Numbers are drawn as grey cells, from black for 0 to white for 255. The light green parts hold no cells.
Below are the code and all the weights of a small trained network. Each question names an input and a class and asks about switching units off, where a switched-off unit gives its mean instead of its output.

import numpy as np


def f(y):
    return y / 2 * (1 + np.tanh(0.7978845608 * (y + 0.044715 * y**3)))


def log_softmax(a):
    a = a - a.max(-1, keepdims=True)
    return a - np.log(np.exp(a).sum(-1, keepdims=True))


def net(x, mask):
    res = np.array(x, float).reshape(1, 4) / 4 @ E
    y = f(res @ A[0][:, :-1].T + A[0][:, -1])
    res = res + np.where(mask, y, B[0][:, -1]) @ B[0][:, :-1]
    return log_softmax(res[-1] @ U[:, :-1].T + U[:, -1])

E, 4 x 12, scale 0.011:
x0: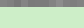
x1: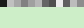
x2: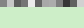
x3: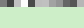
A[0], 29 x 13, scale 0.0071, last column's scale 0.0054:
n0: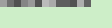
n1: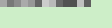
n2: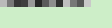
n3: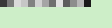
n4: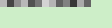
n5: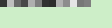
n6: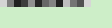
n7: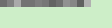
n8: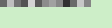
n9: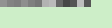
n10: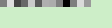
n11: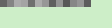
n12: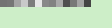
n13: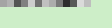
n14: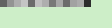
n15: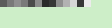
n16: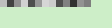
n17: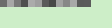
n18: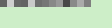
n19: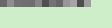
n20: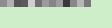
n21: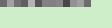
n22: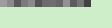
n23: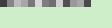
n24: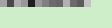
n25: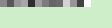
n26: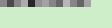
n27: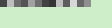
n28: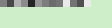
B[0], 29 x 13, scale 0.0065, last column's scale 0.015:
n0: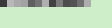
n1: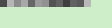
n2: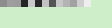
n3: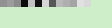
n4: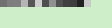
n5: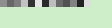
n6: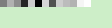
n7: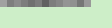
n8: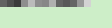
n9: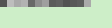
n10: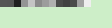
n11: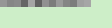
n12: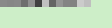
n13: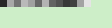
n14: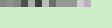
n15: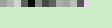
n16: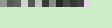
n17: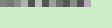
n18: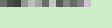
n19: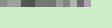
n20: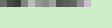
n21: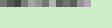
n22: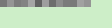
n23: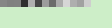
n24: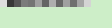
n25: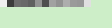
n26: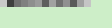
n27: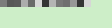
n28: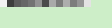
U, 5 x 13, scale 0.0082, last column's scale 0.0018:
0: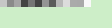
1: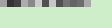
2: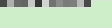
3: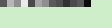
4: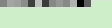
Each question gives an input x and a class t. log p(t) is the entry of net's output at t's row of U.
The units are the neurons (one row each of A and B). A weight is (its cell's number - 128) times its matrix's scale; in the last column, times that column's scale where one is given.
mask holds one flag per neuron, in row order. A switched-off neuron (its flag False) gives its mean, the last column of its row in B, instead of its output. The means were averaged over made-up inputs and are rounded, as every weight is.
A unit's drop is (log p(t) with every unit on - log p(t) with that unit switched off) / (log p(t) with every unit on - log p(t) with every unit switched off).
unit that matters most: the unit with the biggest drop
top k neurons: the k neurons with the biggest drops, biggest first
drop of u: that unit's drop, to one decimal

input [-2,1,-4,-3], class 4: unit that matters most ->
n3
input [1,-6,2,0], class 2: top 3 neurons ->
[n6; n2; n5]
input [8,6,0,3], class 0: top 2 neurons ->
[n13; n10]
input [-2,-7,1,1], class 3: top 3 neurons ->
[n16; n4; n3]
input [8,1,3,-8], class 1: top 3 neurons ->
[n5; n27; n3]
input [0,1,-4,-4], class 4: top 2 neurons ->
[n3; n5]
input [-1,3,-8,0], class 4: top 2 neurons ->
[n6; n15]
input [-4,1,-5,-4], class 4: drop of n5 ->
0.1
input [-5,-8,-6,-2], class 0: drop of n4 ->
0.0
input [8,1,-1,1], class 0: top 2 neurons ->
[n5; n16]
